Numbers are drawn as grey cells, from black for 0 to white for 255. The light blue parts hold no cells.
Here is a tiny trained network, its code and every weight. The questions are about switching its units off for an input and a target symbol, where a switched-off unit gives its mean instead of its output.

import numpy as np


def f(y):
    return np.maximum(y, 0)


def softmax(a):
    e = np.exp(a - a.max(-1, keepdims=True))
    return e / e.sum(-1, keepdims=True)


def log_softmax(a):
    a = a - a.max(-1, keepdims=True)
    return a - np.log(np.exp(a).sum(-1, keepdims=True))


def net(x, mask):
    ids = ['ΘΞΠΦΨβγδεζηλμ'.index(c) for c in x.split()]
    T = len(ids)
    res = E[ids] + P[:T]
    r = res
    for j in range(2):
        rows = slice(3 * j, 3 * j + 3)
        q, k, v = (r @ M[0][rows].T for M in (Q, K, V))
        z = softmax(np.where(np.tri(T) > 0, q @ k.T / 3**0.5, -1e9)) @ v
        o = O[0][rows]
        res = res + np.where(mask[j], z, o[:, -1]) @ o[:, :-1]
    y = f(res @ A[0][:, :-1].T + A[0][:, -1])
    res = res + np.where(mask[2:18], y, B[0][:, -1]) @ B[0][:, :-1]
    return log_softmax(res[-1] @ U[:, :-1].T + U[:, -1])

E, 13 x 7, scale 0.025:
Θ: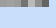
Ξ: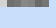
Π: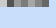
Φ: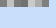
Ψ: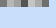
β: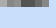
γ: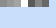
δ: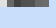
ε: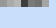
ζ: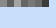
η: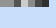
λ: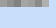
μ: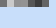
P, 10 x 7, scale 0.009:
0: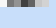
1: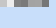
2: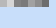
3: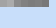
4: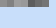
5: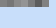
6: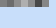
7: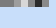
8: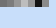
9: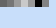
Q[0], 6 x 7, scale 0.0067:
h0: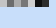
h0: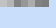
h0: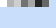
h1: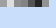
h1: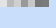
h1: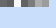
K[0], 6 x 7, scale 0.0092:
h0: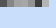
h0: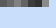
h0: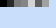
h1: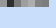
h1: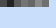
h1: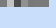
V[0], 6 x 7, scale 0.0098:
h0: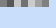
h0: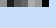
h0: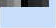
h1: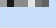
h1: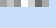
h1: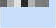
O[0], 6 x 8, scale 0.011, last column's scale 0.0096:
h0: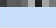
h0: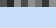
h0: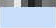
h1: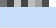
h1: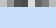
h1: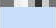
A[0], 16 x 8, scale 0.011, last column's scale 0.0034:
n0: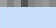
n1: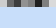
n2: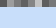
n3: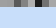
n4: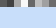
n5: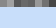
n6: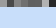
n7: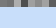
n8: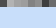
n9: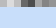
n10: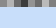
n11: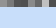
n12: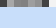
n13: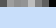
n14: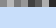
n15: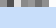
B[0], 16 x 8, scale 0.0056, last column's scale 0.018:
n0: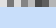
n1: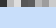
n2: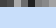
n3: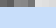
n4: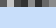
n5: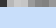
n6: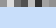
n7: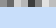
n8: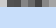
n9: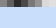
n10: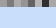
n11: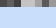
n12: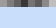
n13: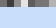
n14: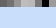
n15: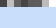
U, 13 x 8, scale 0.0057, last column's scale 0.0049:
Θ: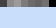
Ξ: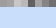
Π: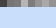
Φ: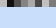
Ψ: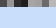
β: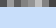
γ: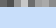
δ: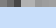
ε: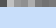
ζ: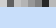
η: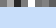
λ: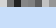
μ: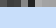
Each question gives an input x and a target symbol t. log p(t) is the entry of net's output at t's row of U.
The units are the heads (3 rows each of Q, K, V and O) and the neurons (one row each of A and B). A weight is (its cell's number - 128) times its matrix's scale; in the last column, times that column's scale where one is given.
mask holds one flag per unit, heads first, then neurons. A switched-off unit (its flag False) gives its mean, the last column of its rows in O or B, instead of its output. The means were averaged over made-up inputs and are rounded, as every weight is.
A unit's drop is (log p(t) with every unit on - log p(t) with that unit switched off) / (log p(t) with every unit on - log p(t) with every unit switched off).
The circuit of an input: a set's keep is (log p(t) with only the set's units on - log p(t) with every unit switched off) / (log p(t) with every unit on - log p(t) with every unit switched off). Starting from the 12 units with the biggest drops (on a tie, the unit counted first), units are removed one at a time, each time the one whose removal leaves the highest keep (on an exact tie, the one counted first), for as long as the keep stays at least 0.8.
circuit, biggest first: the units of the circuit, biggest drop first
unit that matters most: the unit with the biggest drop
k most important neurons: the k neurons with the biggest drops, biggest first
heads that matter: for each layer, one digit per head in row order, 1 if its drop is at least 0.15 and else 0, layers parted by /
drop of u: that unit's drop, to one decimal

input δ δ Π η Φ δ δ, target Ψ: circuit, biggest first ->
(n7, n1)
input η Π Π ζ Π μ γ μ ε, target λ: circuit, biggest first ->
(n9, h0)
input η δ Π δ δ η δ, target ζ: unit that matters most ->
h0
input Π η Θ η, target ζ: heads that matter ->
10
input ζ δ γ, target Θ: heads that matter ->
11
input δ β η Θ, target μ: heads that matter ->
01
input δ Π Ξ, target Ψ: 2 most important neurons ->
(n7, n13)
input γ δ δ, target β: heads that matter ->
11
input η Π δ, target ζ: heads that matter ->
00
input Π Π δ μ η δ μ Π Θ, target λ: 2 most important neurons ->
(n9, n1)
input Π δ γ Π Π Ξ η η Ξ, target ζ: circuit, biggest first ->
(h0, n9)
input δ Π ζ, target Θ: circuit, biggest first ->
(h0, h1)
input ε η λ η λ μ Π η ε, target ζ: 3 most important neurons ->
(n10, n0, n15)
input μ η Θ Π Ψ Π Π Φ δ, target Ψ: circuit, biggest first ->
(n1, h0)
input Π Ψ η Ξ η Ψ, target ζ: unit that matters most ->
n15
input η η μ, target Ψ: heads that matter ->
01
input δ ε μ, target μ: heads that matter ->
01
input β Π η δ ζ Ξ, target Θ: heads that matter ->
10
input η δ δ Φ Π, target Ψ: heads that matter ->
11
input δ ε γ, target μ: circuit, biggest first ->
(h1)
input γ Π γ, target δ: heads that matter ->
11
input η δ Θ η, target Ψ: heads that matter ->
01
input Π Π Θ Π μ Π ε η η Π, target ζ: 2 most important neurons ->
(n9, n0)
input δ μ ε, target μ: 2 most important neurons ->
(n9, n2)
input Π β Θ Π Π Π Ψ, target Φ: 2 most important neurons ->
(n1, n12)
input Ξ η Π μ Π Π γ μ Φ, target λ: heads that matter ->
10
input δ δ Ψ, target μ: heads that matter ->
01
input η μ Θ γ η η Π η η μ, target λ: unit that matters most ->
h0
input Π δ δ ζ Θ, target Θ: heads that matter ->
11
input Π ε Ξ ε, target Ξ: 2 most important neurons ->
(n10, n7)
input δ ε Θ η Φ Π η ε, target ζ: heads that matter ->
01
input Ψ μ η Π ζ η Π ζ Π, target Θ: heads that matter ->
10
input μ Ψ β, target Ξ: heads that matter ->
11
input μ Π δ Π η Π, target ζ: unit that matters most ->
n9
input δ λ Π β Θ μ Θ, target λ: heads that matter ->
10
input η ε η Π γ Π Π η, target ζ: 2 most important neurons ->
(n9, n13)
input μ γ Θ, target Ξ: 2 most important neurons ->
(n10, n1)
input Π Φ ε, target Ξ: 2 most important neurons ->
(n7, n10)
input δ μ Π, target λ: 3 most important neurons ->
(n9, n1, n3)
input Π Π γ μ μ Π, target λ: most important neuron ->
(n9)
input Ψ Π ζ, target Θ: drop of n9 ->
0.2
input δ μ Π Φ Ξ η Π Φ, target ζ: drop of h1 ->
0.2
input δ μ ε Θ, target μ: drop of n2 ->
0.1
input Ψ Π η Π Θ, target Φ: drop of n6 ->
0.0
